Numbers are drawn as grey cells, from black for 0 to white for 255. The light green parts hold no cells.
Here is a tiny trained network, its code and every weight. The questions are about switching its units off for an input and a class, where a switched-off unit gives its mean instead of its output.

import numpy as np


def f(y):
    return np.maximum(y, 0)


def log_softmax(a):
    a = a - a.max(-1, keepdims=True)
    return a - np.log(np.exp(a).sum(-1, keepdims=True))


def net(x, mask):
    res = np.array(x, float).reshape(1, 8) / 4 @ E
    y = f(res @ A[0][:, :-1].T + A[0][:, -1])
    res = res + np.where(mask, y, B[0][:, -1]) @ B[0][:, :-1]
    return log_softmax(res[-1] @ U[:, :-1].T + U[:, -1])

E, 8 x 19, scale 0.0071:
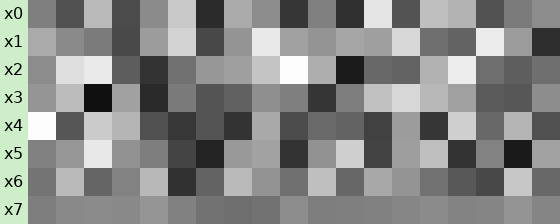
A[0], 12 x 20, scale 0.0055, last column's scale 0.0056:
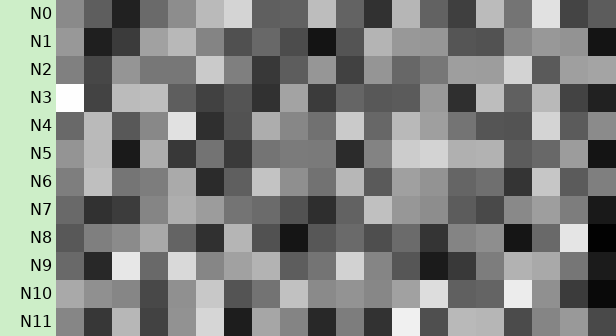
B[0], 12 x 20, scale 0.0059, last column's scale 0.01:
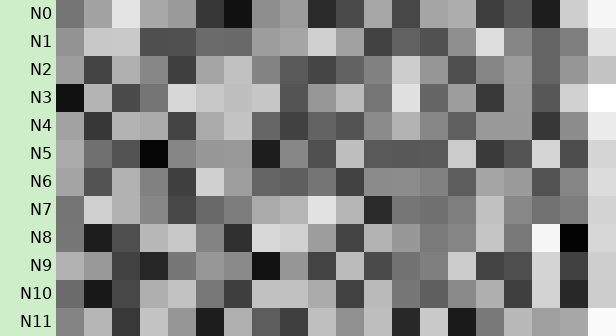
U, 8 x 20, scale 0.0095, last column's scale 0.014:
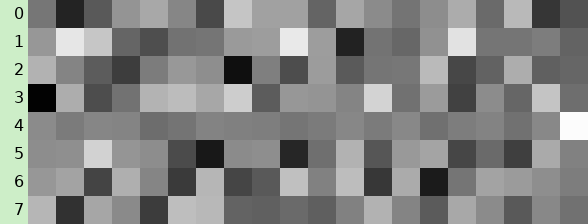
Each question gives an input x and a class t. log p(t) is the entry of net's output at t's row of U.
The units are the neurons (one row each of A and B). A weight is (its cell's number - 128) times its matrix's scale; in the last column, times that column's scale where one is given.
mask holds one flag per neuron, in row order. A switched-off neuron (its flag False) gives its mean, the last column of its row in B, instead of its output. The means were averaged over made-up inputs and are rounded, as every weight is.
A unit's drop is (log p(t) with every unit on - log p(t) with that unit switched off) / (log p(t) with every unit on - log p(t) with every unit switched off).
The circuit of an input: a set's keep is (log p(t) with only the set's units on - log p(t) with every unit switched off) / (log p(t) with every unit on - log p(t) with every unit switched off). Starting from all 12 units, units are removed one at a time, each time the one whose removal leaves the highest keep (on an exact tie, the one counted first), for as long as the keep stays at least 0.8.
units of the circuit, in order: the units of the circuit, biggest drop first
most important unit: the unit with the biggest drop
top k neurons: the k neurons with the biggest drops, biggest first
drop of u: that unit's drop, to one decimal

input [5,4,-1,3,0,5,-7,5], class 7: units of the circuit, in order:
[N2]
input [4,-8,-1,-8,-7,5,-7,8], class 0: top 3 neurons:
[N8; N5; N3]
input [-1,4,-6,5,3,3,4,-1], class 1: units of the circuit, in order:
[N1; N7]
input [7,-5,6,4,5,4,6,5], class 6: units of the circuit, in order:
[N11; N1]
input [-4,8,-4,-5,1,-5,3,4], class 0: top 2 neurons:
[N10; N11]
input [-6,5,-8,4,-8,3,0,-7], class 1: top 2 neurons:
[N7; N1]
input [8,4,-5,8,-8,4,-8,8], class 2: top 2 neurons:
[N5; N3]
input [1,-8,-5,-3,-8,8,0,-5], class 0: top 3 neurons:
[N8; N3; N0]
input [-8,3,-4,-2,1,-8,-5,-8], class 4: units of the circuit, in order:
[N11; N0]
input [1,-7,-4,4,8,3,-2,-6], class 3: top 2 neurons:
[N3; N10]
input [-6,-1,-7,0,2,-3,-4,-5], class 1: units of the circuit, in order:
[N1; N7]
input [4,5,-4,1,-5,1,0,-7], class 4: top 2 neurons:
[N3; N8]
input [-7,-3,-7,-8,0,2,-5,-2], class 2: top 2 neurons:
[N9; N11]
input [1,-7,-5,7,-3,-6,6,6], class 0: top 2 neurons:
[N8; N9]
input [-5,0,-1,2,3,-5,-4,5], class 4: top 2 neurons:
[N11; N0]
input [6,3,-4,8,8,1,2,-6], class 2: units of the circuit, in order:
[N5]
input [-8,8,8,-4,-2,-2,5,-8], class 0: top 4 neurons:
[N10; N11; N1; N7]
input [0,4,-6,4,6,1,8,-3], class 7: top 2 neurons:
[N4; N6]
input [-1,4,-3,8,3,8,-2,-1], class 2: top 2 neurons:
[N5; N0]
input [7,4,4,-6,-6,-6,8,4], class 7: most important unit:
N4
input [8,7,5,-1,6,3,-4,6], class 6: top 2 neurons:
[N11; N8]
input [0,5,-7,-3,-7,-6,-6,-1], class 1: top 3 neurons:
[N7; N1; N3]
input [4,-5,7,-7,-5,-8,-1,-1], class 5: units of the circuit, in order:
[N0; N1]
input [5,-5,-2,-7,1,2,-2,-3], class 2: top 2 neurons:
[N9; N10]
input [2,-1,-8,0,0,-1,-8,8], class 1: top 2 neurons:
[N1; N7]
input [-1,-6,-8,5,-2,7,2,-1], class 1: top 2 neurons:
[N1; N7]
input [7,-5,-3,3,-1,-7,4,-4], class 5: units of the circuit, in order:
[N0]
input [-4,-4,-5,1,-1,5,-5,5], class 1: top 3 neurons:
[N1; N0; N7]
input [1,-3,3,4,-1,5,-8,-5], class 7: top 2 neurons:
[N0; N2]
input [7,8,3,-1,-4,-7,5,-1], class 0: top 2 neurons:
[N10; N3]
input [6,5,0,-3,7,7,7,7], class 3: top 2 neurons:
[N3; N0]
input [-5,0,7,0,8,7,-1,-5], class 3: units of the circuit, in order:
[N3; N1]
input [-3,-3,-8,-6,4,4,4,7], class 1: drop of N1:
0.4
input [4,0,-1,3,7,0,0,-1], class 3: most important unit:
N3
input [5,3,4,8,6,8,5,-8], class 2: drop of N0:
0.3
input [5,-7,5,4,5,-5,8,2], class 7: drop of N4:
0.3
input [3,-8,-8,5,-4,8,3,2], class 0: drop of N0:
0.2
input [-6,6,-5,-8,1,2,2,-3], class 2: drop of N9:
1.1
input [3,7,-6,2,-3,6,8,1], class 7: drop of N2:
-0.1
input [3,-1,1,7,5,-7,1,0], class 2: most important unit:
N5
